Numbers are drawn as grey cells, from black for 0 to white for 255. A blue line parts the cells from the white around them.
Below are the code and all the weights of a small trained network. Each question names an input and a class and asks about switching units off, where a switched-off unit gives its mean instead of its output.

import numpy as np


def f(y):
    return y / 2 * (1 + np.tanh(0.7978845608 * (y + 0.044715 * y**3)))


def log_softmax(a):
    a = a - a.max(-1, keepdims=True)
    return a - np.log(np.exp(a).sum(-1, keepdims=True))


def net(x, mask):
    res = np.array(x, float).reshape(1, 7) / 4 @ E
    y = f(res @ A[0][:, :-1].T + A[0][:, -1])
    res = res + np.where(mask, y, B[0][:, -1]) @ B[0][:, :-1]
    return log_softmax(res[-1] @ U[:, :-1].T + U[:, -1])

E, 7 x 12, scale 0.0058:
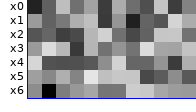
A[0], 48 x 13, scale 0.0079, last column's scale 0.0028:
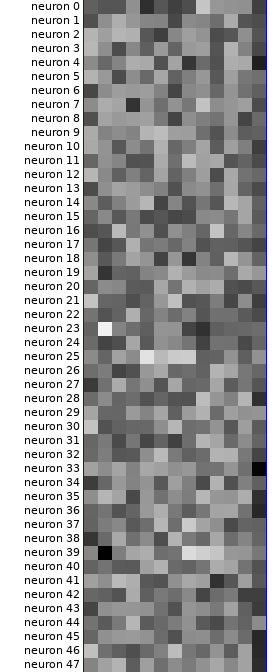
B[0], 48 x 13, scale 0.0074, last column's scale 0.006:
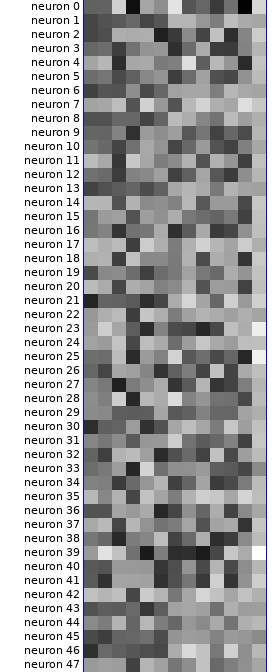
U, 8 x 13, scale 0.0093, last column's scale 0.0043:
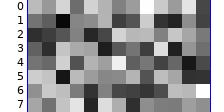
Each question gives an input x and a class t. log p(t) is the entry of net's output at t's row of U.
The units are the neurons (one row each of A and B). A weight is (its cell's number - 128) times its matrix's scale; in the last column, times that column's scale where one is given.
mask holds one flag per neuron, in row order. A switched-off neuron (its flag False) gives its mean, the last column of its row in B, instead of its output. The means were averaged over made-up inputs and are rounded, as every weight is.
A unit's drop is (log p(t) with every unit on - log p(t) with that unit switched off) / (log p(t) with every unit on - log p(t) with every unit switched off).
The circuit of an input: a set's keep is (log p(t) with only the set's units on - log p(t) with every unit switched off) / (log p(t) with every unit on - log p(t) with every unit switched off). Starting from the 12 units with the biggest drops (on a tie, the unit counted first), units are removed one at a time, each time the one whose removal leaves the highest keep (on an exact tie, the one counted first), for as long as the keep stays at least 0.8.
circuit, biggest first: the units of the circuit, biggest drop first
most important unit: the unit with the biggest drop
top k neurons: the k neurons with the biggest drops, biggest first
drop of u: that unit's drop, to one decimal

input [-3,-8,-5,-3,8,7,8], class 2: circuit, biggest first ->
(neuron 30)
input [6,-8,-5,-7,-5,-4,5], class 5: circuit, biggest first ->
(neuron 37; neuron 20)
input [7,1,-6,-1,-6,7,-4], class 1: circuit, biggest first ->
(neuron 27; neuron 38)
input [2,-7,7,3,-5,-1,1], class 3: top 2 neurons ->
(neuron 32; neuron 26)
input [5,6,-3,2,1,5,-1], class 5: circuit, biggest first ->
(neuron 4; neuron 14)
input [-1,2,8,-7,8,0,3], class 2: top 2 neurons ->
(neuron 21; neuron 30)
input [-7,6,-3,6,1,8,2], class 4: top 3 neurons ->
(neuron 25; neuron 9; neuron 33)
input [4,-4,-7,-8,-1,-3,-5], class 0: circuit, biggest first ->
(neuron 42; neuron 17)
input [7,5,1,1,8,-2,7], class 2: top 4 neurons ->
(neuron 30; neuron 46; neuron 19; neuron 21)
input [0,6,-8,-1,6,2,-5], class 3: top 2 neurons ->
(neuron 2; neuron 41)
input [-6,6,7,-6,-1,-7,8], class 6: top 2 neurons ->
(neuron 39; neuron 29)
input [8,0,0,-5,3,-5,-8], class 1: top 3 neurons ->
(neuron 27; neuron 34; neuron 38)
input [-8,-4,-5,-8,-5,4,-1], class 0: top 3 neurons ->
(neuron 42; neuron 17; neuron 22)
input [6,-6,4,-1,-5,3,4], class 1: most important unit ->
neuron 16
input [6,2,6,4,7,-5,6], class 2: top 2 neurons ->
(neuron 30; neuron 46)
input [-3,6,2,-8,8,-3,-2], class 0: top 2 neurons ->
(neuron 24; neuron 17)
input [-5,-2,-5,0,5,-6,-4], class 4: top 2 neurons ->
(neuron 0; neuron 28)
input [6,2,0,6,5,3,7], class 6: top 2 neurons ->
(neuron 39; neuron 19)
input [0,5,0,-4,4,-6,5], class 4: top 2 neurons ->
(neuron 0; neuron 23)
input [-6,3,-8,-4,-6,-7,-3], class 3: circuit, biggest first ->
(neuron 2)
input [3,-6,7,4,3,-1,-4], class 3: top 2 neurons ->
(neuron 32; neuron 26)
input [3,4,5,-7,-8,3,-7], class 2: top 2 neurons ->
(neuron 8; neuron 1)
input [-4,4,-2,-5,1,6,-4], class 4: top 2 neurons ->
(neuron 25; neuron 9)
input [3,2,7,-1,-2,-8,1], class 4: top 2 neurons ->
(neuron 0; neuron 28)
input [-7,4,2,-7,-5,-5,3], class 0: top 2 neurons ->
(neuron 42; neuron 17)
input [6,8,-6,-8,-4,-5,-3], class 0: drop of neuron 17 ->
0.2
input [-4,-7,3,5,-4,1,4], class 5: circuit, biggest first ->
(neuron 37)
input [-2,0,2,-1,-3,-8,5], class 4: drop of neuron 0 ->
0.2
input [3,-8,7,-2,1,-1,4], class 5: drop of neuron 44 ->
0.1
